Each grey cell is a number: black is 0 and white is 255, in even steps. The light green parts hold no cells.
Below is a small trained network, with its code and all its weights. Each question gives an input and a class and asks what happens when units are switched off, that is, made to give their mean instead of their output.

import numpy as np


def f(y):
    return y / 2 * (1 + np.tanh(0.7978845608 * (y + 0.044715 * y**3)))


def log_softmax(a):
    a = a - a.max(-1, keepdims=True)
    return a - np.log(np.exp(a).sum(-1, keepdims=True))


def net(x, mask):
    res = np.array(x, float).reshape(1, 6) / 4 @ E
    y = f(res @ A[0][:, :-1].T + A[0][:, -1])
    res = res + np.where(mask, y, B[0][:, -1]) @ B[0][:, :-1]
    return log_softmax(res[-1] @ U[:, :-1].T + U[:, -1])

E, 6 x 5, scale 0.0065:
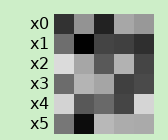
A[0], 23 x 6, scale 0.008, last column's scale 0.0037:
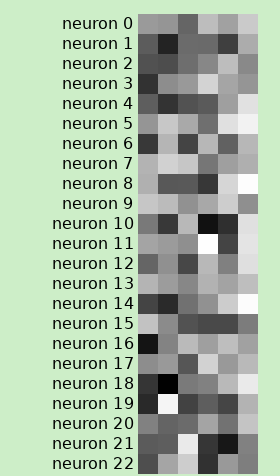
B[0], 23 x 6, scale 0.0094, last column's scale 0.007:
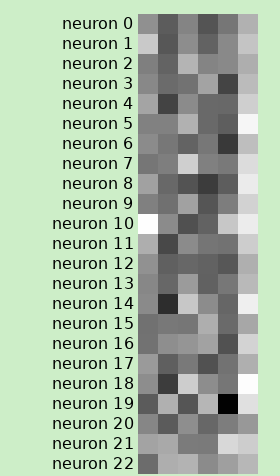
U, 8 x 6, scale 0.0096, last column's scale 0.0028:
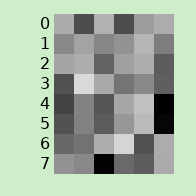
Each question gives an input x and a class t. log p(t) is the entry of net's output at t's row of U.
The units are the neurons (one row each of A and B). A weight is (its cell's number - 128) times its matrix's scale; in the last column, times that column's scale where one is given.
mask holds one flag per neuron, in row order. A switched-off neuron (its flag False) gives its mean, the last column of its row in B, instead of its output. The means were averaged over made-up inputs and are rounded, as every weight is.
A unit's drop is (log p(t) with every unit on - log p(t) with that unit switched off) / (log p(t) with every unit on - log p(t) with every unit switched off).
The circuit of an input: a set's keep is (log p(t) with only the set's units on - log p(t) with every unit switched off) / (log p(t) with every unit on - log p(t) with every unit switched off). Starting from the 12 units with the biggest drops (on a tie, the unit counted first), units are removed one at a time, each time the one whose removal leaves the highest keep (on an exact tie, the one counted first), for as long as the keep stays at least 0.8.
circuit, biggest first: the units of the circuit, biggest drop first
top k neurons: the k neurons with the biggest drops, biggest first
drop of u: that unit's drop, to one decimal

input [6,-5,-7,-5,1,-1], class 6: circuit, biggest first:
neuron 16; neuron 10
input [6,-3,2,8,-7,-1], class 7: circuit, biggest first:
neuron 18; neuron 6
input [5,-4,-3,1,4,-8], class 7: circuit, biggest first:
neuron 19
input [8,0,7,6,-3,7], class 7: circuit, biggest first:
neuron 7; neuron 18; neuron 6
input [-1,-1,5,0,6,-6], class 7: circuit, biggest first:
neuron 18; neuron 14
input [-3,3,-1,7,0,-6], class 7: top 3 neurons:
neuron 19; neuron 10; neuron 18
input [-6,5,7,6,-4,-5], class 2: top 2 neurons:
neuron 21; neuron 8
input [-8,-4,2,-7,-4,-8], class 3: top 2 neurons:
neuron 14; neuron 18
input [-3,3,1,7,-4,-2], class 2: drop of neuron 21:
0.2
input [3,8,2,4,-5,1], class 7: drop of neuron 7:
0.1
